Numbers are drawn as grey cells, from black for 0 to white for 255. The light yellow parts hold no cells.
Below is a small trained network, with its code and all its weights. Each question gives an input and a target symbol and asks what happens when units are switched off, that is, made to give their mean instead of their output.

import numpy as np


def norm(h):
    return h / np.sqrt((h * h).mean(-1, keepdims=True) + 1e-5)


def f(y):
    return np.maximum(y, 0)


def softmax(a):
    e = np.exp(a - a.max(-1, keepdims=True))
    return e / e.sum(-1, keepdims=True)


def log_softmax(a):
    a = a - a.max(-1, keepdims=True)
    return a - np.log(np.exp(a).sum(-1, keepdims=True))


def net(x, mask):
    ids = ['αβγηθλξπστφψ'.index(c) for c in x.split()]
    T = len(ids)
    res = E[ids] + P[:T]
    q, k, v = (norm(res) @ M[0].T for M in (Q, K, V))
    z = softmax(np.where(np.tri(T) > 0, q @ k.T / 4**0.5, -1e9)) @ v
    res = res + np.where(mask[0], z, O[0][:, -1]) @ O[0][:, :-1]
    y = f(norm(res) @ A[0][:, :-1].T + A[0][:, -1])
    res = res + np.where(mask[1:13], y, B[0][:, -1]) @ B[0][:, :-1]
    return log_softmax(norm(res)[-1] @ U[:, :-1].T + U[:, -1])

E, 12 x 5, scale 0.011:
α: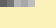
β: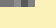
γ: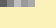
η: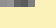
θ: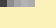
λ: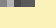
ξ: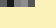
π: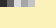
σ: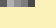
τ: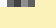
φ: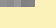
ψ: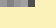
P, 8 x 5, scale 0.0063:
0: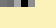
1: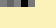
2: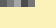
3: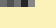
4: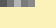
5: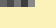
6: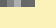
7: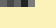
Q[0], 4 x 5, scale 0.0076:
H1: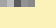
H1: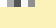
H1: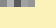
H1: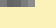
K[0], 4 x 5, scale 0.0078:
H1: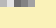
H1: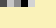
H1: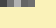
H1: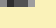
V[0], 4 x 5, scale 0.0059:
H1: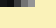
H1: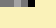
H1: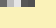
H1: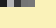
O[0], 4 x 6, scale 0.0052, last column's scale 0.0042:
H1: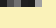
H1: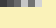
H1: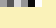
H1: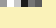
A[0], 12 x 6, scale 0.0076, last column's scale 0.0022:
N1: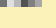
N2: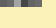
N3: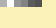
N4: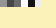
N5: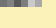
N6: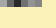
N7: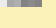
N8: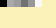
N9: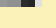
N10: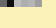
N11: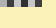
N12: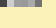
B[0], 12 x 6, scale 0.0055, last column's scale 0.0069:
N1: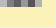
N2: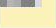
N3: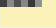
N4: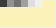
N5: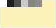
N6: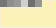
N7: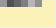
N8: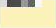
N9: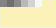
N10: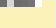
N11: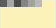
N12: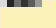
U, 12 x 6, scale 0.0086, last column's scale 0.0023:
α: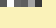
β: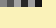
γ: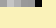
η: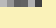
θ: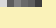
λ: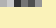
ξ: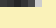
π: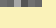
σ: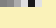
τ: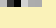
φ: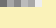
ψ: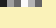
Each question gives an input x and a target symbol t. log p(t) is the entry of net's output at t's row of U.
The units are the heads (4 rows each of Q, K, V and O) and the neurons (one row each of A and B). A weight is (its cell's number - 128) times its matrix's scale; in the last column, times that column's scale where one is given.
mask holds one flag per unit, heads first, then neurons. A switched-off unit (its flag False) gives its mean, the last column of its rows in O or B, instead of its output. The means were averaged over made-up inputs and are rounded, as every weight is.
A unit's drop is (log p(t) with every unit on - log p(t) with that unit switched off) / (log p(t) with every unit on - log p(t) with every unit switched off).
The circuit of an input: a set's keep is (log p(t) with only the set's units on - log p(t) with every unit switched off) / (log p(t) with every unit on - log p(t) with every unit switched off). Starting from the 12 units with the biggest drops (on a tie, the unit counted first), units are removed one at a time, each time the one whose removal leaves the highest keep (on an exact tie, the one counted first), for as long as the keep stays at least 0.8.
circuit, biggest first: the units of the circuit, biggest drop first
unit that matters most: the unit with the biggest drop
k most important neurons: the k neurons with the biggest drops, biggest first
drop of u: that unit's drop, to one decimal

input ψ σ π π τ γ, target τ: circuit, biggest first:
(H1 N5)
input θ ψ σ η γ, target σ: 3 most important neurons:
(N9 N12 N8)
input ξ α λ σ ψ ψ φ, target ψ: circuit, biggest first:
(N4 H1)
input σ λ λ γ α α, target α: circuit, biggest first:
(N10 H1 N9)
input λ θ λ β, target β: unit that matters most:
N10
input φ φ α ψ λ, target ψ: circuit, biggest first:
(H1 N4)
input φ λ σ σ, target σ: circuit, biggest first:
(H1 N10)
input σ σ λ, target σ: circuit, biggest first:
(H1 N10 N11)
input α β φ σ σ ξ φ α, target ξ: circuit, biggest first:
(H1 N4)
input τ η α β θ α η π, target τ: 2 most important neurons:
(N8 N5)
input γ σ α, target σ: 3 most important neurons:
(N4 N9 N8)
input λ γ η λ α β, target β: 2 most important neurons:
(N4 N10)
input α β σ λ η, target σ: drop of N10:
0.1
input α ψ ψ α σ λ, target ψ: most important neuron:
(N8)
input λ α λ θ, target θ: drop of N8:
0.1
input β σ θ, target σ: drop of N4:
-0.1
